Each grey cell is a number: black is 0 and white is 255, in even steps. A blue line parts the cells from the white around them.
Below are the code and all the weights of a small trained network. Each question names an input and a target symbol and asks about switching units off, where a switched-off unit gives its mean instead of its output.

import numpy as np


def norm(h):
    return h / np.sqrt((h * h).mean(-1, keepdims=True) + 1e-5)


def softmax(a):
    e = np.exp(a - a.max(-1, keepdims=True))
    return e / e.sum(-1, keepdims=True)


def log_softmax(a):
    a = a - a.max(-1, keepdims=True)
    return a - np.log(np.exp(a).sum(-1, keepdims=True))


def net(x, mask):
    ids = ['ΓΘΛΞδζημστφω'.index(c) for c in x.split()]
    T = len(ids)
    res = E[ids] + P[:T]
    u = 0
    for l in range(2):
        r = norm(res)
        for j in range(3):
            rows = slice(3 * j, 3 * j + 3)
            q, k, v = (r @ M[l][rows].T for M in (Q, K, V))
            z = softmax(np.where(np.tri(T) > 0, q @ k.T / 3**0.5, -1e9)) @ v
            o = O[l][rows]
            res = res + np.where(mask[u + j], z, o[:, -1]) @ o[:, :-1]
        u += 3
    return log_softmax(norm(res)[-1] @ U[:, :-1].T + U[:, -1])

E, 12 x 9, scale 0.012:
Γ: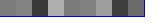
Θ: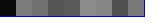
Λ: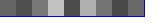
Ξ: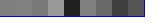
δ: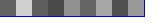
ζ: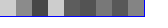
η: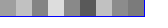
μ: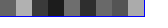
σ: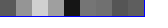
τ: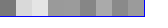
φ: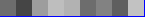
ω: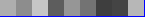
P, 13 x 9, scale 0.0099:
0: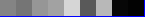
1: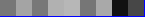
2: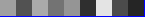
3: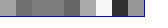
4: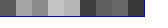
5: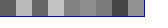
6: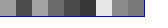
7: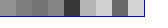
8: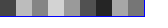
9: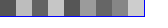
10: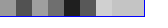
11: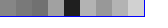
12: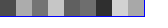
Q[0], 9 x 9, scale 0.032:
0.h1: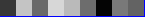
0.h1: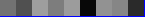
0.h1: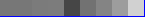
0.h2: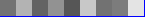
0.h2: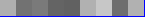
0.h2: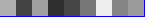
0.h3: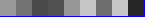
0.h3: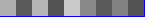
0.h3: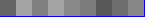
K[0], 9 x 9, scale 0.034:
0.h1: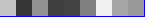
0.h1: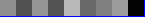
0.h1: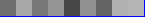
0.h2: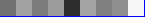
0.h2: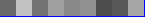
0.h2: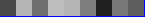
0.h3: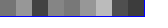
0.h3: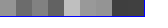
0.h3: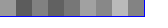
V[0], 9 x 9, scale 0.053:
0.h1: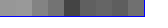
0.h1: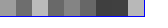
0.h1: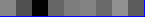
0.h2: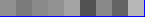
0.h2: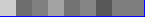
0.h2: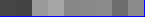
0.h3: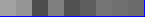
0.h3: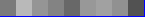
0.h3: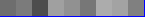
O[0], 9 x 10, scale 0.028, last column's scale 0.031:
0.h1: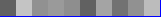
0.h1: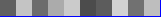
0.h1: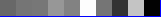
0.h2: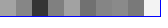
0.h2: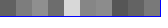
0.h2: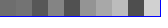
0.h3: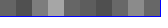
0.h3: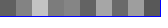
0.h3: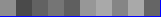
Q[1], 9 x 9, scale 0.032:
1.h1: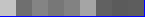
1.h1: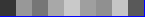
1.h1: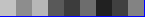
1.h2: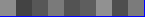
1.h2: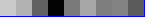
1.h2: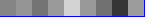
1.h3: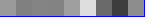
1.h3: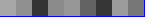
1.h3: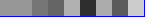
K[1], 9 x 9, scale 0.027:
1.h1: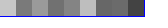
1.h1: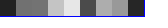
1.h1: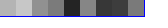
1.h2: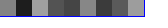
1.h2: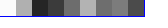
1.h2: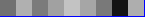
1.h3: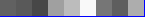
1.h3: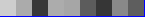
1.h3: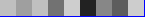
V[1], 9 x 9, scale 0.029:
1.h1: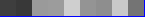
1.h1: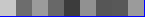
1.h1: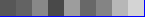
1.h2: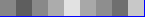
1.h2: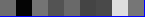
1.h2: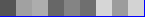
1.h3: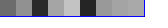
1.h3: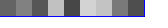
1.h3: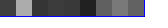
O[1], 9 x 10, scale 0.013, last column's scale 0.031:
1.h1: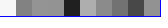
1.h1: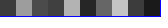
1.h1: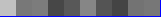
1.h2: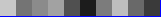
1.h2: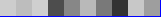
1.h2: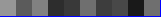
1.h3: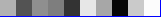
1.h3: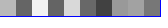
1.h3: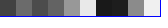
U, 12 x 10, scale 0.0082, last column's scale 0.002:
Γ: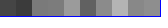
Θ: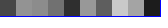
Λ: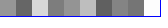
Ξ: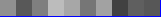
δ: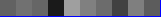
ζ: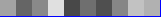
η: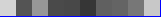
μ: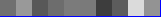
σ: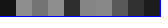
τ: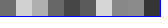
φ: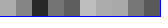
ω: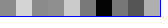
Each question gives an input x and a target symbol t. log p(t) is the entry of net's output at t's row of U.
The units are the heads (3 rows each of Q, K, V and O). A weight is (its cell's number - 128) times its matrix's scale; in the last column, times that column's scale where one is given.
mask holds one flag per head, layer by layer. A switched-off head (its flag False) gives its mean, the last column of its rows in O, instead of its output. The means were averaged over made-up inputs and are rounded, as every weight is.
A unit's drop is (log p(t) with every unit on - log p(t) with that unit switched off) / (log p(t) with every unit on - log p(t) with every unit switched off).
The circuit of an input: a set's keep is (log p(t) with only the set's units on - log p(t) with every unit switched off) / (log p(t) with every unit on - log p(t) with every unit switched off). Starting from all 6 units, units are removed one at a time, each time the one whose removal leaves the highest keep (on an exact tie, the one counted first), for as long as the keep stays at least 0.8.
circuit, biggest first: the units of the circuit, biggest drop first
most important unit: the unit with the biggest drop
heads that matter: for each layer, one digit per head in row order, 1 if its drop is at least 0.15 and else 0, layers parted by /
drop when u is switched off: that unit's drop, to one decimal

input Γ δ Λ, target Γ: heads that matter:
100 / 101
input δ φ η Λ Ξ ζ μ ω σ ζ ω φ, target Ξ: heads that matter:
110 / 111
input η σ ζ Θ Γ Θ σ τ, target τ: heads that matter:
101 / 001
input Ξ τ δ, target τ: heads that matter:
001 / 001
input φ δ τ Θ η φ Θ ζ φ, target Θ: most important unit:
0.h2
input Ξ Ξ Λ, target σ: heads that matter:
110 / 010
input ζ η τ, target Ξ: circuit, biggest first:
(0.h2, 1.h2, 0.h1)
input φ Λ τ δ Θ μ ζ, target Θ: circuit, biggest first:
(0.h2, 1.h1, 0.h1)
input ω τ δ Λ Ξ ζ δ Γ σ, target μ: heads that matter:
010 / 100
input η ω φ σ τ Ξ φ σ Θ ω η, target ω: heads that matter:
111 / 111
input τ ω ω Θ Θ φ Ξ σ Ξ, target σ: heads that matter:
100 / 010
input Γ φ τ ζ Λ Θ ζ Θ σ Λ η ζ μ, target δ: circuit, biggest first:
(0.h1, 1.h1, 1.h2)
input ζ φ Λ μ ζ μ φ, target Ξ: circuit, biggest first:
(0.h2, 0.h1, 1.h2)
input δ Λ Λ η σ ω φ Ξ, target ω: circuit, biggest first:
(0.h1)
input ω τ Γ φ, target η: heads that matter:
100 / 000
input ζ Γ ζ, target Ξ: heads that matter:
110 / 000
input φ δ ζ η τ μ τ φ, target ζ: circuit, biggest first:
(0.h2, 0.h1, 1.h2)
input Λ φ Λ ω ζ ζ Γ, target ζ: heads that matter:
101 / 010
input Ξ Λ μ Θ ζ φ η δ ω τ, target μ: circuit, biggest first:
(0.h2, 1.h1)
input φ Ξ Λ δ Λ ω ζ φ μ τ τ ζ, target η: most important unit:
0.h1
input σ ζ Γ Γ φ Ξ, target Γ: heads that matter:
100 / 111
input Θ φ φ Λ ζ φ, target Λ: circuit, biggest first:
(0.h2, 1.h3, 0.h1)
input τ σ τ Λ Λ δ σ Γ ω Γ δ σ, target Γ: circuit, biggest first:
(0.h1, 1.h3, 1.h1)
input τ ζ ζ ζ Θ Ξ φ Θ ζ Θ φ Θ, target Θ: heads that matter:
110 / 101
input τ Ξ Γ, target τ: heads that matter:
001 / 000
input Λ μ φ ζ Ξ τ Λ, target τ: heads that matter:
001 / 001
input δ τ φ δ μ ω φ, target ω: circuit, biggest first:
(0.h3)
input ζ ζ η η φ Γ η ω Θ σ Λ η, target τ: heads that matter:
100 / 000
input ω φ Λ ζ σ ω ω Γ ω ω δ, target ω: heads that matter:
100 / 000
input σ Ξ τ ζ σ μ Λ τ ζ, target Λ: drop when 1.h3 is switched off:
0.2
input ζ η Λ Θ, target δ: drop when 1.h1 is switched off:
0.3
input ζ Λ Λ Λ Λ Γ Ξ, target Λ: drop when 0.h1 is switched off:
0.2
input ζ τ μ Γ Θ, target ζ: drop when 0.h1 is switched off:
0.3
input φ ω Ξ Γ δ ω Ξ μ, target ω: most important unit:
0.h1
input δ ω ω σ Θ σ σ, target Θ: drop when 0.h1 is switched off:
0.1
